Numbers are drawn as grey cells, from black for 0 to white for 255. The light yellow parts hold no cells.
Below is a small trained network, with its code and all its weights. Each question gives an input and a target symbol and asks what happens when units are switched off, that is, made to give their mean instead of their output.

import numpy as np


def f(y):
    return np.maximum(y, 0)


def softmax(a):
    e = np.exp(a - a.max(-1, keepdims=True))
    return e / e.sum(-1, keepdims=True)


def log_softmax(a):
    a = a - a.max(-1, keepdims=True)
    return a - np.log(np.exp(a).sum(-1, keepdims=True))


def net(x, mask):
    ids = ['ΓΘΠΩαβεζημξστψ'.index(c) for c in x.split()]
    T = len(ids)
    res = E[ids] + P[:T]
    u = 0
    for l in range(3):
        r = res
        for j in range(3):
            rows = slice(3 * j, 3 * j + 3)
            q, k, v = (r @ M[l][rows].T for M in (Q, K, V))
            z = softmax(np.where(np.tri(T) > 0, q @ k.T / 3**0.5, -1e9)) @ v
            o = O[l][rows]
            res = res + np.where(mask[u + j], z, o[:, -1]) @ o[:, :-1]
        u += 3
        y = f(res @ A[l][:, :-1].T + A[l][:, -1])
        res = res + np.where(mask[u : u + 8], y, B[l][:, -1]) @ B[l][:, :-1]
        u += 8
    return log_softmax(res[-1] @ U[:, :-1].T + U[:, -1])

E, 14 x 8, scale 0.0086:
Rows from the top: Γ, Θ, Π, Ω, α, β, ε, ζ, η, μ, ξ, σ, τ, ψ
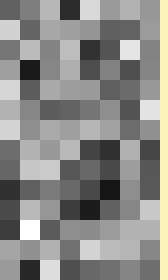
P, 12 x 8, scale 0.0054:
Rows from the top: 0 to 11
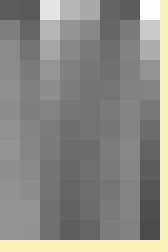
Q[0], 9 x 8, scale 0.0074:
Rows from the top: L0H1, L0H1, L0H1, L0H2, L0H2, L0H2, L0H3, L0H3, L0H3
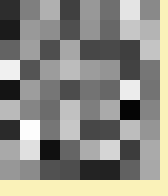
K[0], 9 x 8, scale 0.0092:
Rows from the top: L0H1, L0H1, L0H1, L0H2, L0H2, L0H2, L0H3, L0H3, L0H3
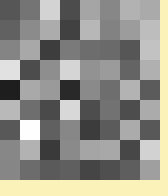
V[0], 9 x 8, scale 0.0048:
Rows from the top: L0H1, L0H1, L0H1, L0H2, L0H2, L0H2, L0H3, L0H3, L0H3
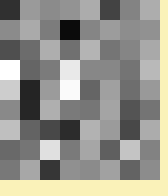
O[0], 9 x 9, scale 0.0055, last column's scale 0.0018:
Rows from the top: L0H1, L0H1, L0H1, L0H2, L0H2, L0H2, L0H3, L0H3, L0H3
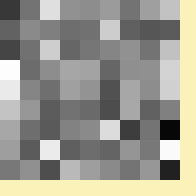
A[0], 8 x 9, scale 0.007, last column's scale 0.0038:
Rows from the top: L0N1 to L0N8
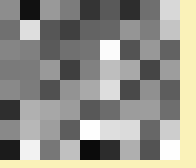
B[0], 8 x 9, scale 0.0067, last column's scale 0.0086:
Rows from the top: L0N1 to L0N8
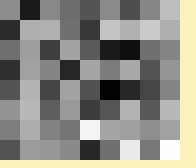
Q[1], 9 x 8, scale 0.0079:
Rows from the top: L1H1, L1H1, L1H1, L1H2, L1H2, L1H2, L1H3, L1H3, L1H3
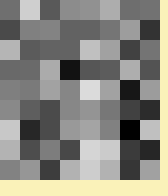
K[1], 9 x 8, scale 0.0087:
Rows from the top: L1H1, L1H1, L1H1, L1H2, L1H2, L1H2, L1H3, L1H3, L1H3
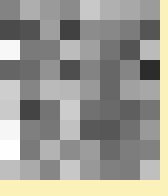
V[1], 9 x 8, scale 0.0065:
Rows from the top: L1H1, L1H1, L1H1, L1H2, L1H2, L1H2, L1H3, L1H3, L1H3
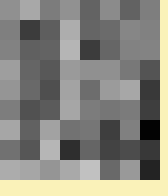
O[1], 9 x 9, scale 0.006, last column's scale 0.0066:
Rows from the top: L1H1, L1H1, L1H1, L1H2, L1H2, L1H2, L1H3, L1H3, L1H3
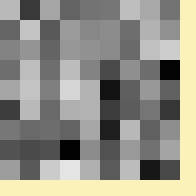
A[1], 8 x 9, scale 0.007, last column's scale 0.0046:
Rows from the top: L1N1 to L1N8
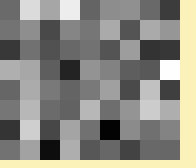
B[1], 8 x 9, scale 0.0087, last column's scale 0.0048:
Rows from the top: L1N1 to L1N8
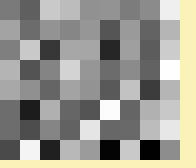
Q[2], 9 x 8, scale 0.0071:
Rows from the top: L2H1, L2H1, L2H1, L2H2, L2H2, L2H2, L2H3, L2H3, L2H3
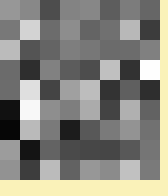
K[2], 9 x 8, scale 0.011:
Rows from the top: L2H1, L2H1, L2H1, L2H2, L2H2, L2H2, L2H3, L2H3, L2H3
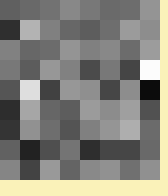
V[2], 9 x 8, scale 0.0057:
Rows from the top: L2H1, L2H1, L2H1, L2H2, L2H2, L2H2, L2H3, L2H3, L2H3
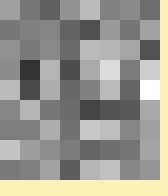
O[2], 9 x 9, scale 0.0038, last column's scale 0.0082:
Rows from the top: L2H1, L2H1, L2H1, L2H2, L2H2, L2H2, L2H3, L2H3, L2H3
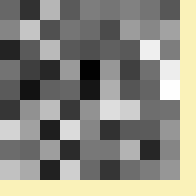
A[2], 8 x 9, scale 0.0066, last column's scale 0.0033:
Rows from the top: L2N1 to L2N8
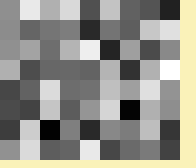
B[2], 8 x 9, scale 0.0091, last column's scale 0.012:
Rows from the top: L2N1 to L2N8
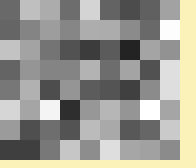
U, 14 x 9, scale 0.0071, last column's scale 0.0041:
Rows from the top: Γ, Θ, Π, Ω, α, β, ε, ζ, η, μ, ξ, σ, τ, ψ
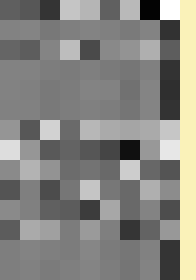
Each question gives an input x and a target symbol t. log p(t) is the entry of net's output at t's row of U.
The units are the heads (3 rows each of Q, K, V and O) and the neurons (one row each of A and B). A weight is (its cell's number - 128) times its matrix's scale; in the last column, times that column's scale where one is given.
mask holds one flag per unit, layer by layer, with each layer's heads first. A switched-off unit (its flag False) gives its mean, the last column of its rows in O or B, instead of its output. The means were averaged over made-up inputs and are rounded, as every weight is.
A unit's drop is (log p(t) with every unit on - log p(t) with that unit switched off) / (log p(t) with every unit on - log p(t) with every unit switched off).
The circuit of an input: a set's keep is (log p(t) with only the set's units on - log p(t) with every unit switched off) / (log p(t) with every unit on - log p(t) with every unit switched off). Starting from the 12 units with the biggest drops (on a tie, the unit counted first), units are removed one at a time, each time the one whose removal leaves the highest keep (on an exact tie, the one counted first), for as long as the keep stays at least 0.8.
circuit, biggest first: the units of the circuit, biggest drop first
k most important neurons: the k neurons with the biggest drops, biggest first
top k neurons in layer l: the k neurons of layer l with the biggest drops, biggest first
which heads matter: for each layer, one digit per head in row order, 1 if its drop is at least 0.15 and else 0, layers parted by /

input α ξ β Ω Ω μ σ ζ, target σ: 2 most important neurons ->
[L0N2, L2N1]
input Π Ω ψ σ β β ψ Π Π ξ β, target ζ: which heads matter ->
101 / 010 / 010
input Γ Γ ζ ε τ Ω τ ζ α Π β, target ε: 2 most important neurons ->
[L2N6, L0N8]
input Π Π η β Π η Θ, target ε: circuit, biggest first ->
[L0N8, L2N6, L1N3, L0N6]
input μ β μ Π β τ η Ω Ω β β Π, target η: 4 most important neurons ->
[L1N3, L0N4, L0N2, L0N8]
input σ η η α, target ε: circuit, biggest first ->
[L2N6, L0N8, L1N3, L0N6]
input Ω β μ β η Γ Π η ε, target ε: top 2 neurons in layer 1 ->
[L1N6, L1N3]
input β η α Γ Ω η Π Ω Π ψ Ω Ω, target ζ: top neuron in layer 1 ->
[L1N8]
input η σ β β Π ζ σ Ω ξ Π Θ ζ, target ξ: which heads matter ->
010 / 011 / 000
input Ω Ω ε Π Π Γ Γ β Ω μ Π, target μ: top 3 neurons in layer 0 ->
[L0N8, L0N2, L0N1]
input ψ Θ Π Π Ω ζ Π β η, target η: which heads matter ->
000 / 110 / 010
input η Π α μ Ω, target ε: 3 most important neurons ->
[L2N6, L0N1, L2N5]
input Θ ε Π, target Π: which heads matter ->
000 / 001 / 000
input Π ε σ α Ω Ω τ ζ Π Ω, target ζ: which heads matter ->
111 / 110 / 010
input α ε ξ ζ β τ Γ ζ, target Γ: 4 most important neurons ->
[L0N4, L0N7, L1N3, L2N6]
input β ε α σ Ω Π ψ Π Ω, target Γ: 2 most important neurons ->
[L0N6, L0N2]
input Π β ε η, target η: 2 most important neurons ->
[L1N3, L0N2]
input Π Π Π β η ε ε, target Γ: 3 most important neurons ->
[L0N2, L1N6, L1N7]
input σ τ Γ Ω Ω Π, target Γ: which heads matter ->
100 / 010 / 011
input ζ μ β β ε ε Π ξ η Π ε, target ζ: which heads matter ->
111 / 111 / 011
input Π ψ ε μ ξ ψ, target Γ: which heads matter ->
101 / 011 / 000
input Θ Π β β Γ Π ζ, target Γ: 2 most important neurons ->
[L0N7, L2N6]
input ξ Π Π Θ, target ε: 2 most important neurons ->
[L2N6, L2N5]
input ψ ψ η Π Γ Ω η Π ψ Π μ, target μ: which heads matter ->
010 / 001 / 010
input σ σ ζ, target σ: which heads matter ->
000 / 001 / 000
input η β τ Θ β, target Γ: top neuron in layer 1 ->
[L1N8]
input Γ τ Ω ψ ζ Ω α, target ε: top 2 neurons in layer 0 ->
[L0N8, L0N1]
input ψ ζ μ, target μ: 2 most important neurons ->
[L1N7, L1N3]
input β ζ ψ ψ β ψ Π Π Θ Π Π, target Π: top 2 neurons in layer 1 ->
[L1N7, L1N1]
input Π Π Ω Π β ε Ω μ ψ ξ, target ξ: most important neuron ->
[L0N2]
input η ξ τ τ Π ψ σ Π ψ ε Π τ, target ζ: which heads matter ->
101 / 101 / 011
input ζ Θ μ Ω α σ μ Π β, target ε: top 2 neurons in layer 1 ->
[L1N6, L1N3]
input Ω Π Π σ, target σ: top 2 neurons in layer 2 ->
[L2N1, L2N5]
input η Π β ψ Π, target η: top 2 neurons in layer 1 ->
[L1N3, L1N6]
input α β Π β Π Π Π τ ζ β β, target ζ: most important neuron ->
[L2N3]
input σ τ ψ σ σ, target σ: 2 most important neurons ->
[L2N1, L1N1]
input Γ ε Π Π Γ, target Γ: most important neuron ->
[L0N4]
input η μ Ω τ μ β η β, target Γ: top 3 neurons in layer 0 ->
[L0N3, L0N8, L0N5]
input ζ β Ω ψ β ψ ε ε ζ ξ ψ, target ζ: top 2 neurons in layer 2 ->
[L2N3, L2N2]
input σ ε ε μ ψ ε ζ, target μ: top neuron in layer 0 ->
[L0N1]
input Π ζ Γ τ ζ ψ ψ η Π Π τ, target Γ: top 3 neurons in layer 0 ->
[L0N7, L0N1, L0N4]
